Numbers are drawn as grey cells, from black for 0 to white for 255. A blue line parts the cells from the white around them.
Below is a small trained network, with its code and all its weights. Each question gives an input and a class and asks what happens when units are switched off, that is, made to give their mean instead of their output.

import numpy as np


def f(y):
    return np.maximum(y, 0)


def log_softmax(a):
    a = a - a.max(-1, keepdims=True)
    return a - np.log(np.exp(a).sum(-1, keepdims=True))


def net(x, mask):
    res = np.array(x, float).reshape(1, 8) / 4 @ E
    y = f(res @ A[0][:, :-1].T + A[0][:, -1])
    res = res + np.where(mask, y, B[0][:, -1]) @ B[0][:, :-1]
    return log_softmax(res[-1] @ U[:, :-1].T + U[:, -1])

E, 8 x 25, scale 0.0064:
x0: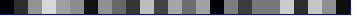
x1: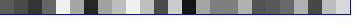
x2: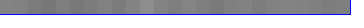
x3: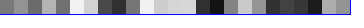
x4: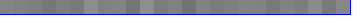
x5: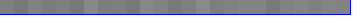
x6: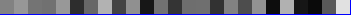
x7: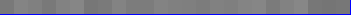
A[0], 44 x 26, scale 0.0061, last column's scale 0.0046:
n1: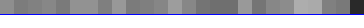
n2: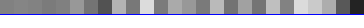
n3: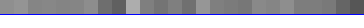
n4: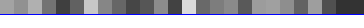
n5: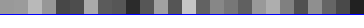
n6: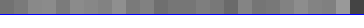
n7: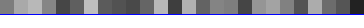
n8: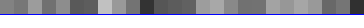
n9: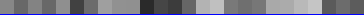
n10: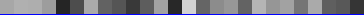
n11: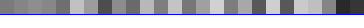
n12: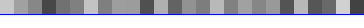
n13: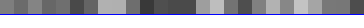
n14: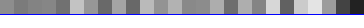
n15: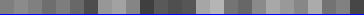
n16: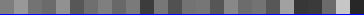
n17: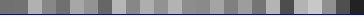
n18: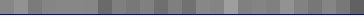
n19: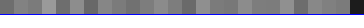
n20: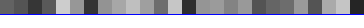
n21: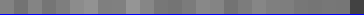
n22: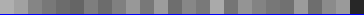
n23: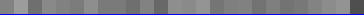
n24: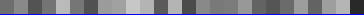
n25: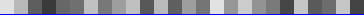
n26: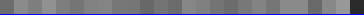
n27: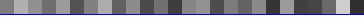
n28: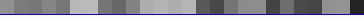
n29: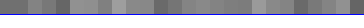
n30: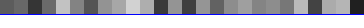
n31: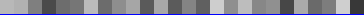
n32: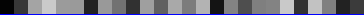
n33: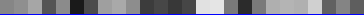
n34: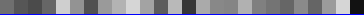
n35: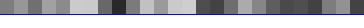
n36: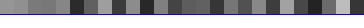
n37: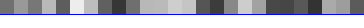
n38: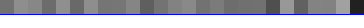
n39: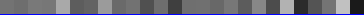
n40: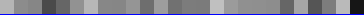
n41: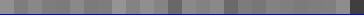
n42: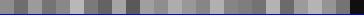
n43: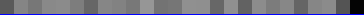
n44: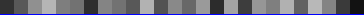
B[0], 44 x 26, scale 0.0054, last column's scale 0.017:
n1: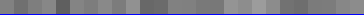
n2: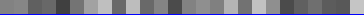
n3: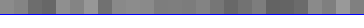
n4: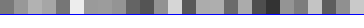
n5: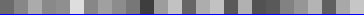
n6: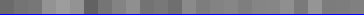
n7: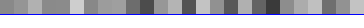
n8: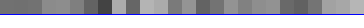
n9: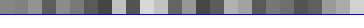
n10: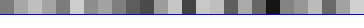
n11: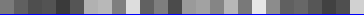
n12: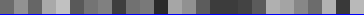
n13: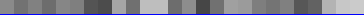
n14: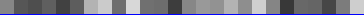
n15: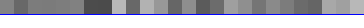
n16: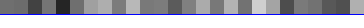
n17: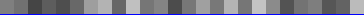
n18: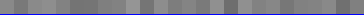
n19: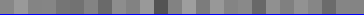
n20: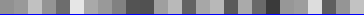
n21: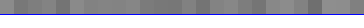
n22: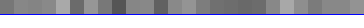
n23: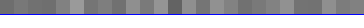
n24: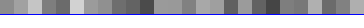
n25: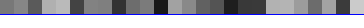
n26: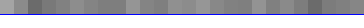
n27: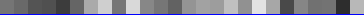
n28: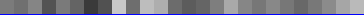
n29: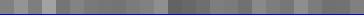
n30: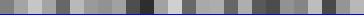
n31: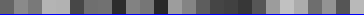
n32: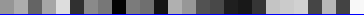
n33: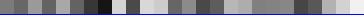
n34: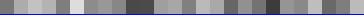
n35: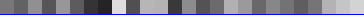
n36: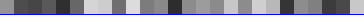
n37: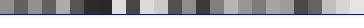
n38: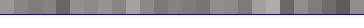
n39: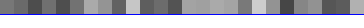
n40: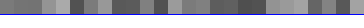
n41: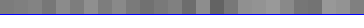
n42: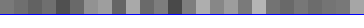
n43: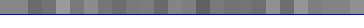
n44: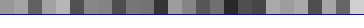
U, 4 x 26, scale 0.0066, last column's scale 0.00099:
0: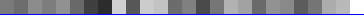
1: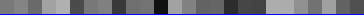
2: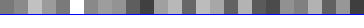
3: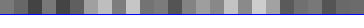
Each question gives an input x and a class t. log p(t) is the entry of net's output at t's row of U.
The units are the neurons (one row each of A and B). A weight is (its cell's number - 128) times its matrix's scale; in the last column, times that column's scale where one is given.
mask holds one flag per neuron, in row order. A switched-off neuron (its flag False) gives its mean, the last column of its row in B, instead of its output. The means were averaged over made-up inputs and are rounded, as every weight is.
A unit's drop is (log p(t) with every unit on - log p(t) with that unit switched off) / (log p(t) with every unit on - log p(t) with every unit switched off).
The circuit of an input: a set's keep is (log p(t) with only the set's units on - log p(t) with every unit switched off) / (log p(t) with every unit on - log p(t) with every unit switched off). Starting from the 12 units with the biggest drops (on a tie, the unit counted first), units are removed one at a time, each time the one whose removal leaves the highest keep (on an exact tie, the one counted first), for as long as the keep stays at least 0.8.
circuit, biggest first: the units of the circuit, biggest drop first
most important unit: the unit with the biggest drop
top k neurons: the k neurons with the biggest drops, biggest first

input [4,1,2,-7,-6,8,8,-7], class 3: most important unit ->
n36
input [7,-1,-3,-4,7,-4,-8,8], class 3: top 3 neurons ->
n11; n14; n2
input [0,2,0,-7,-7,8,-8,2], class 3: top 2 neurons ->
n11; n14
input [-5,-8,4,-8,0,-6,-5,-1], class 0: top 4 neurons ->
n33; n9; n13; n15
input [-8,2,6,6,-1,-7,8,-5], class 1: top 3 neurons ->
n25; n31; n12
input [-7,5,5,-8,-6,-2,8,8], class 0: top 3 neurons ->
n33; n9; n13
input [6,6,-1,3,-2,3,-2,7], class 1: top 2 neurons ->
n32; n44
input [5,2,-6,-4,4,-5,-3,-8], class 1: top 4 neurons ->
n32; n37; n44; n35
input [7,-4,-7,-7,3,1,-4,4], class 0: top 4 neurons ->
n33; n9; n13; n25
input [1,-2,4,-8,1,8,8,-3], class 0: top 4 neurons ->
n33; n9; n13; n15
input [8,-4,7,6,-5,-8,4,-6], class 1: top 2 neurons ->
n32; n44
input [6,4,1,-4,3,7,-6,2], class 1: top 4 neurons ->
n32; n44; n36; n27
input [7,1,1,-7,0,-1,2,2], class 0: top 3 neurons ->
n33; n9; n13
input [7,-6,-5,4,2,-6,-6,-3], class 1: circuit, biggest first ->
n32
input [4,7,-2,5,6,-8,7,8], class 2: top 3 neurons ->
n20; n30; n34
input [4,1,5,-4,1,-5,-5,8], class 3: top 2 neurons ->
n37; n11
